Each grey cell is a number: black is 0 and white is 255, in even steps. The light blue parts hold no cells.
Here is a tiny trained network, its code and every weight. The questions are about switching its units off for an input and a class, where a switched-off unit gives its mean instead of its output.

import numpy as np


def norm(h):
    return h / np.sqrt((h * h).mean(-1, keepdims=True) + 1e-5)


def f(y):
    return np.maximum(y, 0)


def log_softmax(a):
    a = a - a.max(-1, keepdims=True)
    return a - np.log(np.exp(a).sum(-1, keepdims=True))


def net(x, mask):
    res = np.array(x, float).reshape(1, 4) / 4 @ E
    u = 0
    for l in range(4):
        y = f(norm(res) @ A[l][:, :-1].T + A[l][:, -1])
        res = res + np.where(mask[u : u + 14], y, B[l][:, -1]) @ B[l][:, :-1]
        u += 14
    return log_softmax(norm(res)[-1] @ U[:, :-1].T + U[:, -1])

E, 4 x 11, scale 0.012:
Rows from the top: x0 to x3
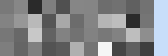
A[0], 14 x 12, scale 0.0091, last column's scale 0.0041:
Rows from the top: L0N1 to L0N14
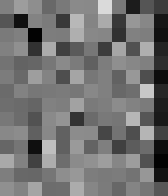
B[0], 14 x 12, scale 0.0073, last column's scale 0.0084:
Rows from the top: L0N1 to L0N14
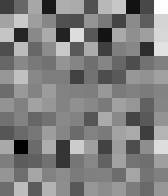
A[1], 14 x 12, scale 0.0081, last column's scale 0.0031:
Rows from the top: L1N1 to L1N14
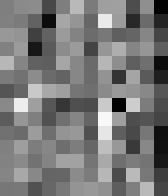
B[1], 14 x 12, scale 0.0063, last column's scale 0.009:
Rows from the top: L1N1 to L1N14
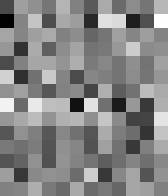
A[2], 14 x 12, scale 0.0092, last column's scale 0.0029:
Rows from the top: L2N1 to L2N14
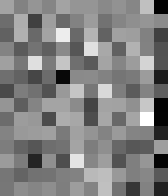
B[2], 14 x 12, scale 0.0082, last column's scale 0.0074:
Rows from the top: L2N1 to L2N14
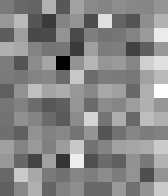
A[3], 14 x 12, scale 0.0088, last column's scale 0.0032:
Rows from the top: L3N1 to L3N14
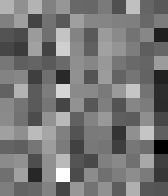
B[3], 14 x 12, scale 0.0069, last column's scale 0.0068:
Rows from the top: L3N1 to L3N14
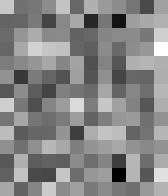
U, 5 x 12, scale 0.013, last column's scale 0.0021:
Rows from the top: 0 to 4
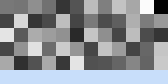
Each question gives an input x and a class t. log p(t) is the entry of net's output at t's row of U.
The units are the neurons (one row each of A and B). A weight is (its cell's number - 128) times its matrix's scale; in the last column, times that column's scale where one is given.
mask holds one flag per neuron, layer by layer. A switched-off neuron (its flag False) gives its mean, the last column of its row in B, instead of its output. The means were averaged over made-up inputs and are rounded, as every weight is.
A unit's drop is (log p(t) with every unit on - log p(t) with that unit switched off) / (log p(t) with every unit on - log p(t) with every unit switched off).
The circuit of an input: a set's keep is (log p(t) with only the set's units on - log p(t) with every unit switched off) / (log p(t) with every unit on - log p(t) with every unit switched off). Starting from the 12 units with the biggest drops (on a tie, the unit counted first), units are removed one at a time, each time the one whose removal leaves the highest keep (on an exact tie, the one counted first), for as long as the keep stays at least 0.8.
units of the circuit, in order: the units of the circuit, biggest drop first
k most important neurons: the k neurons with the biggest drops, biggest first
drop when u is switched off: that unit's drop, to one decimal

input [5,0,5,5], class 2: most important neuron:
[L0N2]
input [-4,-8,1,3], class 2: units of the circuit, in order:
[L0N2; L1N8]
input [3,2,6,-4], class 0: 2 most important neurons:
[L2N5; L0N4]
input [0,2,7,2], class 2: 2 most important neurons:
[L0N1; L1N8]
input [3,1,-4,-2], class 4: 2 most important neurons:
[L0N11; L0N3]
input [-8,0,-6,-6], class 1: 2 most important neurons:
[L2N3; L0N3]
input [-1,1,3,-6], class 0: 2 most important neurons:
[L2N5; L1N7]
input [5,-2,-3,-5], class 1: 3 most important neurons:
[L0N4; L2N5; L0N10]
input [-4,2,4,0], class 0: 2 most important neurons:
[L0N1; L0N2]
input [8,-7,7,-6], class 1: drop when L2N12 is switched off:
0.1
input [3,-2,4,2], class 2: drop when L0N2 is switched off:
0.9
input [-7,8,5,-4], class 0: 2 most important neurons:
[L0N1; L2N5]
